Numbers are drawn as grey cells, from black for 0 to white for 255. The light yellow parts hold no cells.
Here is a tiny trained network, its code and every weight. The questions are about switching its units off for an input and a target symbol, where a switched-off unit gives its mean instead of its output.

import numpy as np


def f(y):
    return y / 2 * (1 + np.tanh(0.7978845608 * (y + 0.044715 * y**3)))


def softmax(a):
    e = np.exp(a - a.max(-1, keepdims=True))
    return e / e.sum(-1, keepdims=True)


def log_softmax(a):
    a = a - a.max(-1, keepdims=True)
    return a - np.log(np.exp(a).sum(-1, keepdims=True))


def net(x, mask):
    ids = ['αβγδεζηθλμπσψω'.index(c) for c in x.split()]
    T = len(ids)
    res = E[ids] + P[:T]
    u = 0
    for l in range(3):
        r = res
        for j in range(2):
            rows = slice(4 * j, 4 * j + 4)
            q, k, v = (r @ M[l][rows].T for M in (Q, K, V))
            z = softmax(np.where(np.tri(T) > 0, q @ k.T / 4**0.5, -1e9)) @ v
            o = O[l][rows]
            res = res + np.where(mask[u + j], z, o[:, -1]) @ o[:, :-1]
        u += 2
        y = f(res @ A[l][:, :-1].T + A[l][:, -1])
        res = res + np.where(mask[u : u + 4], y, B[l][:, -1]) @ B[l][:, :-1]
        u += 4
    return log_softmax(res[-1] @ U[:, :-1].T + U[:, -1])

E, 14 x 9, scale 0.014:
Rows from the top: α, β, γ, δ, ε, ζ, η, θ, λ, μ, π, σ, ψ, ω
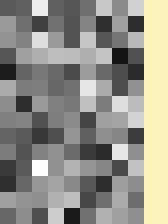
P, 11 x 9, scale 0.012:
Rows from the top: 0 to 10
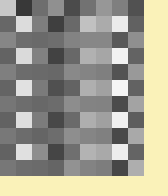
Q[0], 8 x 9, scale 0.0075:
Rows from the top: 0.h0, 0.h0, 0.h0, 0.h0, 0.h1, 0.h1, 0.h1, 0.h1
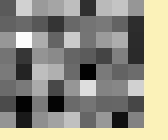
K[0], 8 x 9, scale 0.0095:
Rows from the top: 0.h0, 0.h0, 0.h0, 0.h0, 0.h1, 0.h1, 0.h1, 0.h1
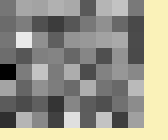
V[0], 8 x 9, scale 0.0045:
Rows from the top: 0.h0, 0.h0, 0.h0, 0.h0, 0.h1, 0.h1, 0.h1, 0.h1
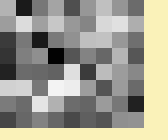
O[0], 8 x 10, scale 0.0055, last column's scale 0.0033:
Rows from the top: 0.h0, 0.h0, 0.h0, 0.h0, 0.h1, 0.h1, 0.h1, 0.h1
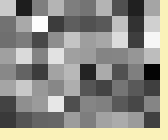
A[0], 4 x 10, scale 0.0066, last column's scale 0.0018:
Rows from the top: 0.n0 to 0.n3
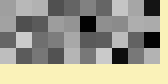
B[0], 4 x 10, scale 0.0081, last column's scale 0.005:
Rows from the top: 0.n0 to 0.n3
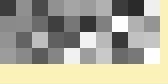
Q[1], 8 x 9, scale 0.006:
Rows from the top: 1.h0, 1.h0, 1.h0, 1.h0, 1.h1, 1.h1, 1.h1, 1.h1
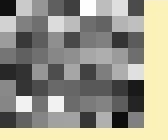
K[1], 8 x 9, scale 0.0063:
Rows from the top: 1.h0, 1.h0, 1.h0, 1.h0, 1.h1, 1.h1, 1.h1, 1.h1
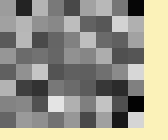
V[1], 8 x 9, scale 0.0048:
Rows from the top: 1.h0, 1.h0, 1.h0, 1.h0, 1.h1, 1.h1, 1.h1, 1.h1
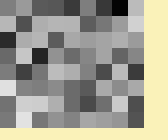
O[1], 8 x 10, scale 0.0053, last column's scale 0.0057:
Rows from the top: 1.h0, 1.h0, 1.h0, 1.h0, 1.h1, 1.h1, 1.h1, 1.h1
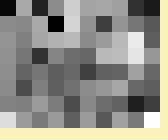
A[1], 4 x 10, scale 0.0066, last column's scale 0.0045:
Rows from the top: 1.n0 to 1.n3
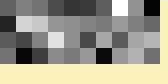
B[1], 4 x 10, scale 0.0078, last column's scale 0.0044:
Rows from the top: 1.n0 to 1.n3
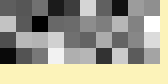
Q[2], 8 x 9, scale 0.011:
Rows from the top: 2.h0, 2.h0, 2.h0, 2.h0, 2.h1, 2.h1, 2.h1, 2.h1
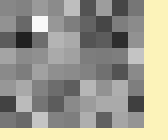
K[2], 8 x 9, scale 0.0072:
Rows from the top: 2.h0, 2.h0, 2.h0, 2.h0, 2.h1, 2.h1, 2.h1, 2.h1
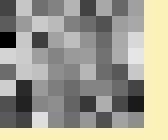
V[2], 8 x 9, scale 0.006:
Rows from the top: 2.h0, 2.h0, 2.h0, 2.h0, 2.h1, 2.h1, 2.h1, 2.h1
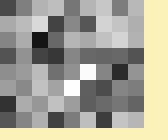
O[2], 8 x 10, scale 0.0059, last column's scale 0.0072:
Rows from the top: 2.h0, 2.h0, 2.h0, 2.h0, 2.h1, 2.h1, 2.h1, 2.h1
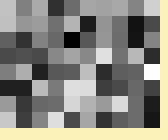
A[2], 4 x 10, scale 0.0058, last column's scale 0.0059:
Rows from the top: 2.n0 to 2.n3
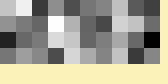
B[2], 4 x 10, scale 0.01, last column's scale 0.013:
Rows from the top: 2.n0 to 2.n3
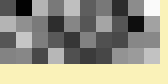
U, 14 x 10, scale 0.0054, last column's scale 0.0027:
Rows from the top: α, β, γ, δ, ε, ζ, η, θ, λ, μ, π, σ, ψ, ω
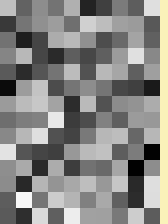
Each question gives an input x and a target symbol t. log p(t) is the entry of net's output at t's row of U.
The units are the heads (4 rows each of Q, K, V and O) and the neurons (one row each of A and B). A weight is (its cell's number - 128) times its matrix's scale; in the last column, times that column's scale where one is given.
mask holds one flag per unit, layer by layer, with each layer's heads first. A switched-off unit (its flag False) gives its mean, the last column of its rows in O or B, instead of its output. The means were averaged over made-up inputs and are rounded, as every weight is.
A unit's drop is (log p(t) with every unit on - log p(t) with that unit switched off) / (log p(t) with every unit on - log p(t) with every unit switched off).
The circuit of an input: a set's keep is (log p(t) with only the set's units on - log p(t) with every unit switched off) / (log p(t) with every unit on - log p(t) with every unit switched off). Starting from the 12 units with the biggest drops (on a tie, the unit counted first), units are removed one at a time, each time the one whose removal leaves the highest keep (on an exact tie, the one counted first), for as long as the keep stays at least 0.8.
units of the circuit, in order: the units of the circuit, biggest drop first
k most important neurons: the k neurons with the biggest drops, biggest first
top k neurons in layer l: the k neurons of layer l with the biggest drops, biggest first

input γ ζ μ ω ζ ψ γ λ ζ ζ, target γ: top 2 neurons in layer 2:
(2.n0, 2.n3)
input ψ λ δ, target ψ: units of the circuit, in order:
(2.n0, 0.h1, 0.n3)
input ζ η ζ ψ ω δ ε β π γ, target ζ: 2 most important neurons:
(2.n0, 0.n3)
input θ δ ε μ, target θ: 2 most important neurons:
(0.n1, 1.n0)
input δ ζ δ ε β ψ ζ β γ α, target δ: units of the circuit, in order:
(2.n3, 2.h1, 0.h0, 1.n1)
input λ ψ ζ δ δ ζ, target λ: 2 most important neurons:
(0.n3, 2.n0)
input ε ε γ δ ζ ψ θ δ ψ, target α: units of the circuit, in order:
(0.h1, 2.h0, 0.n1, 0.n0)
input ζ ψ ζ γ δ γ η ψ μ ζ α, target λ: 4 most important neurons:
(2.n0, 0.n0, 1.n2, 1.n1)
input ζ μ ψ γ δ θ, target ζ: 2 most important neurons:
(2.n0, 0.n3)
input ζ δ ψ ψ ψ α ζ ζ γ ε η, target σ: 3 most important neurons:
(1.n3, 0.n0, 2.n1)
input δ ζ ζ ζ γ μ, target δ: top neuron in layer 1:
(1.n2)
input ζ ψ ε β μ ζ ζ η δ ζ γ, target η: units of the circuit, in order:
(2.n0, 1.n1, 2.h1)
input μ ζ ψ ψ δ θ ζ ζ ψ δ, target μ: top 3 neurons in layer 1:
(1.n1, 1.n0, 1.n3)
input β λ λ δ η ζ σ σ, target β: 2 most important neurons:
(0.n2, 1.n3)
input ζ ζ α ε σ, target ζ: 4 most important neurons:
(2.n2, 1.n3, 2.n1, 0.n2)
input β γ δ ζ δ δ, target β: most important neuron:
(1.n3)
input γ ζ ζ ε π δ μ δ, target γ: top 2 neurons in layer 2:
(2.n0, 2.n3)
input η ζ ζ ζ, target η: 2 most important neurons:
(1.n3, 2.n0)
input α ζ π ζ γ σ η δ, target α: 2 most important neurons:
(2.n0, 2.n3)
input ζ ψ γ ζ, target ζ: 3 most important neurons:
(2.n0, 0.n3, 0.n0)
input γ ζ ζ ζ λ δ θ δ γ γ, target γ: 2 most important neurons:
(2.n0, 1.n1)
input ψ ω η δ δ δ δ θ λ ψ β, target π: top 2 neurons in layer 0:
(0.n2, 0.n0)
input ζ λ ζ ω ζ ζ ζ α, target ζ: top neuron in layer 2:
(2.n0)
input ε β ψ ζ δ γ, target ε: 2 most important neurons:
(1.n2, 2.n0)
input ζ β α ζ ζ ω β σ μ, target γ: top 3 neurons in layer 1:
(1.n0, 1.n3, 1.n2)
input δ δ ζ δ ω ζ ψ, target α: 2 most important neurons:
(0.n0, 0.n1)
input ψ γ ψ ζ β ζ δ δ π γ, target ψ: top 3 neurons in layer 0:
(0.n0, 0.n1, 0.n2)
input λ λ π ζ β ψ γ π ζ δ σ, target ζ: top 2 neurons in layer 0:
(0.n2, 0.n0)
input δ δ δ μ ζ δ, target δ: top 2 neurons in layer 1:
(1.n2, 1.n1)
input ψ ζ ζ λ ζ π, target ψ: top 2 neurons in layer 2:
(2.n0, 2.n1)
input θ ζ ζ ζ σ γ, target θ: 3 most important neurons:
(0.n1, 1.n0, 2.n0)
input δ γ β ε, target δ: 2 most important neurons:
(2.n3, 1.n2)
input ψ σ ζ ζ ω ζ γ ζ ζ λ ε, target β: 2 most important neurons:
(2.n0, 1.n3)
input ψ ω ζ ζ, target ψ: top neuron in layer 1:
(1.n1)
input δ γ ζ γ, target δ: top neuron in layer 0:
(0.n0)
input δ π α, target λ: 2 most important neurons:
(2.n0, 1.n1)
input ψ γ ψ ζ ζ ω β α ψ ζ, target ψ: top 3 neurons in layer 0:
(0.n0, 0.n1, 0.n2)
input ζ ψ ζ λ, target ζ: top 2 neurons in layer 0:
(0.n3, 0.n0)
